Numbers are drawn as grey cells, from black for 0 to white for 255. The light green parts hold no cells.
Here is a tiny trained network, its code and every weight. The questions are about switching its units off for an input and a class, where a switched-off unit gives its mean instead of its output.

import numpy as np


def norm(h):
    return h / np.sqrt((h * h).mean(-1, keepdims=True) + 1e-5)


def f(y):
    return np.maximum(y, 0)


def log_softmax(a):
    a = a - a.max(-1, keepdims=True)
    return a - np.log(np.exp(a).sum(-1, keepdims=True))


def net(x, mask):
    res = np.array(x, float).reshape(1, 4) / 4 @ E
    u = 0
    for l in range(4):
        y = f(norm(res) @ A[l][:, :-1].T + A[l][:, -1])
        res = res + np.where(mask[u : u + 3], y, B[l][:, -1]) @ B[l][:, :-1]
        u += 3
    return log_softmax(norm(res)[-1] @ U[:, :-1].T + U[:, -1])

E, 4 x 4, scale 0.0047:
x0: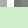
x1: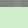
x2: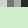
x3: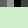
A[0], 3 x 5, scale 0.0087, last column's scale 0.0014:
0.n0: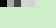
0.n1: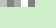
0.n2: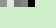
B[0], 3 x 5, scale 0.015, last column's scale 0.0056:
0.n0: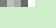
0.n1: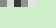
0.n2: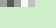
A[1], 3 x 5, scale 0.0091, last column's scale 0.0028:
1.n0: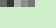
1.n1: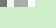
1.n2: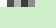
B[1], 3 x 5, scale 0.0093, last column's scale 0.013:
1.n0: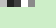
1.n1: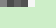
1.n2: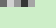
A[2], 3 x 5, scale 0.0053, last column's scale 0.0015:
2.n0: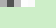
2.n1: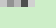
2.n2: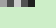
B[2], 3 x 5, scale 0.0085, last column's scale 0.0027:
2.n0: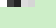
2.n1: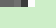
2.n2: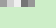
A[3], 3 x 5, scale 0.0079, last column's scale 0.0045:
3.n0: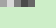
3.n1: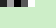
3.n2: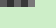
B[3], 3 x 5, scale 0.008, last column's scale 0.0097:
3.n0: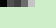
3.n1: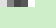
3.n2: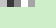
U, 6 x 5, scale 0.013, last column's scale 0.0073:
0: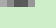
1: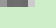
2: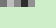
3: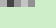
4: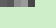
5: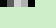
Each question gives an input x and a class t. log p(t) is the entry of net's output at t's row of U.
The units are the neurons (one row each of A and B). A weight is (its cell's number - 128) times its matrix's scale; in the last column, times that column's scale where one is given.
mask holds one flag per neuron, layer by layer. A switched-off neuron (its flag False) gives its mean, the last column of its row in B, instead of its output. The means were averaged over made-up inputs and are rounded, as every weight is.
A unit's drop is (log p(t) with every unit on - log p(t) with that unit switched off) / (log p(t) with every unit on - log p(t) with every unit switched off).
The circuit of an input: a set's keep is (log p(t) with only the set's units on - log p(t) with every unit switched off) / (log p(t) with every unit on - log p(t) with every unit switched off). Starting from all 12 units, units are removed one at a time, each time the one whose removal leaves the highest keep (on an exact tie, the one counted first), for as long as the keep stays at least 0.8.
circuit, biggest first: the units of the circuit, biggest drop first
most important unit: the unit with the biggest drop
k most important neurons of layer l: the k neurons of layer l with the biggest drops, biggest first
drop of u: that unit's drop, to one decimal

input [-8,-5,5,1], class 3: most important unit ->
0.n0
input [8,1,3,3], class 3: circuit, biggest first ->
0.n2, 0.n1
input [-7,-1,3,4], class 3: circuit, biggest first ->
0.n1, 3.n2
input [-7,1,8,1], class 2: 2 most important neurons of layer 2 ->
2.n2, 2.n0
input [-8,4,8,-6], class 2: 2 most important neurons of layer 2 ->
2.n2, 2.n1
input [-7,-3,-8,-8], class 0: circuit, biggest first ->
0.n1, 0.n2
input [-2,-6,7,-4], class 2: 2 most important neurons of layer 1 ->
1.n2, 1.n1
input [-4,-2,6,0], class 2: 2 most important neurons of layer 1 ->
1.n2, 1.n1
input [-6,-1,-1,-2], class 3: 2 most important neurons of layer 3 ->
3.n1, 3.n0
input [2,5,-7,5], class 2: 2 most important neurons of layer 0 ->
0.n0, 0.n1
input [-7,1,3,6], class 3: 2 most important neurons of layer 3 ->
3.n2, 3.n0
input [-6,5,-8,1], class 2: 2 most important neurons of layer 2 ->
2.n0, 2.n1
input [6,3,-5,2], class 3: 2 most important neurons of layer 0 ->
0.n2, 0.n1
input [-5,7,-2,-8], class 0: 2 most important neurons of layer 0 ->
0.n1, 0.n2
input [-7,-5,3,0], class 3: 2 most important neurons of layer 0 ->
0.n0, 0.n1
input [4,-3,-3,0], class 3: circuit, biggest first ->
0.n2
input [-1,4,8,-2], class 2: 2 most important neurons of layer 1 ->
1.n2, 1.n1
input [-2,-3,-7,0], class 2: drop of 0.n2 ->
0.0
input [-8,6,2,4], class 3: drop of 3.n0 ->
0.1
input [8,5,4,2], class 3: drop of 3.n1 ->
0.1
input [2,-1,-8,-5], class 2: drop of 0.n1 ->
-0.1
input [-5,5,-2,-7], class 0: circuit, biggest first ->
0.n1
